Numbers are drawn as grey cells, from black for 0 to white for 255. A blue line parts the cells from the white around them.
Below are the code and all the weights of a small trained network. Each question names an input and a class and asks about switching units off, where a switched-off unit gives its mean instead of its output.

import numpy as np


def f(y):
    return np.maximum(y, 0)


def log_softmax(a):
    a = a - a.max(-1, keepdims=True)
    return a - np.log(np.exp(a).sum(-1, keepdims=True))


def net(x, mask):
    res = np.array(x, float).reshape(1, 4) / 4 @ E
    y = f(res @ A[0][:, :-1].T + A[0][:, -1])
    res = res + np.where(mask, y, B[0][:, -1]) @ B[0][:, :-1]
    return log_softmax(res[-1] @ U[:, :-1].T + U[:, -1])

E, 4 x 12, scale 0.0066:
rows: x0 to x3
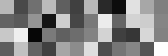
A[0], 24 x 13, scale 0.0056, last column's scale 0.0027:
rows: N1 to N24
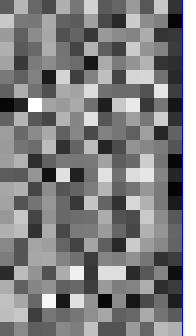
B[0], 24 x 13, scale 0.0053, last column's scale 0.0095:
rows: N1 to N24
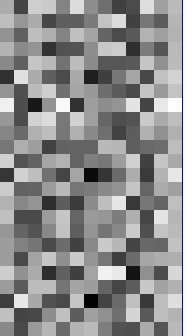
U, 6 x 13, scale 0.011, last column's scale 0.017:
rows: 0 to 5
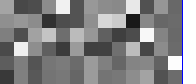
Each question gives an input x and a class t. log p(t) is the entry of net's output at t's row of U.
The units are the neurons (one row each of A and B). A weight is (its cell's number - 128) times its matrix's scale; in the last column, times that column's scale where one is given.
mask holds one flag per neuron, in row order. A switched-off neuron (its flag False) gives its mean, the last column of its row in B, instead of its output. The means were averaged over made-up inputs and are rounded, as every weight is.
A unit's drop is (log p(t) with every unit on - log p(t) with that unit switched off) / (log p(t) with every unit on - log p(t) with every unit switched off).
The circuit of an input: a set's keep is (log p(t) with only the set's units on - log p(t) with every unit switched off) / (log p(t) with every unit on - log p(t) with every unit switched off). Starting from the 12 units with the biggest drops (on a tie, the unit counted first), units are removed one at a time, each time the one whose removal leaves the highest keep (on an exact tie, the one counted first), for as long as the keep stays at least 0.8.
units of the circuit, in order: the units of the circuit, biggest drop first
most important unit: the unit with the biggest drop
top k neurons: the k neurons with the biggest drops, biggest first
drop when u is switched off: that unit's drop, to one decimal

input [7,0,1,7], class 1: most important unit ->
N15
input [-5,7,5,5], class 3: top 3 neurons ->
[N13, N6, N8]
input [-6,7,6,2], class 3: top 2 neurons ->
[N13, N6]
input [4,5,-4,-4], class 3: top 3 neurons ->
[N13, N6, N20]
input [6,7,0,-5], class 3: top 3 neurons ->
[N13, N6, N20]
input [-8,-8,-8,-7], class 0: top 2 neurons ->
[N8, N13]
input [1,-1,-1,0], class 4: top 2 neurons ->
[N13, N8]
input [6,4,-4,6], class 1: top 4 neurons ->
[N15, N18, N4, N2]
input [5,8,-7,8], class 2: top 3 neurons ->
[N1, N9, N24]
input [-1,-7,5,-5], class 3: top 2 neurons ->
[N22, N8]
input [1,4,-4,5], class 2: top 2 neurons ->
[N1, N9]
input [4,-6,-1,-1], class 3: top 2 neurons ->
[N22, N20]
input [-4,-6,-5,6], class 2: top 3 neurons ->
[N7, N13, N1]
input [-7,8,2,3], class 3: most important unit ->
N13
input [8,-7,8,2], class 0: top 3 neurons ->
[N17, N23, N16]
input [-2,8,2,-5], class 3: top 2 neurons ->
[N13, N6]
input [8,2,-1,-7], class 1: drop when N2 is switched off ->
0.1
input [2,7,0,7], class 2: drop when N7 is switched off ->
0.3
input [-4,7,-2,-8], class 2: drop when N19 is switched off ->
0.1
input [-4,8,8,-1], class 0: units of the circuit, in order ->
[N12]
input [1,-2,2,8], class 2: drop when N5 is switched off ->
0.0
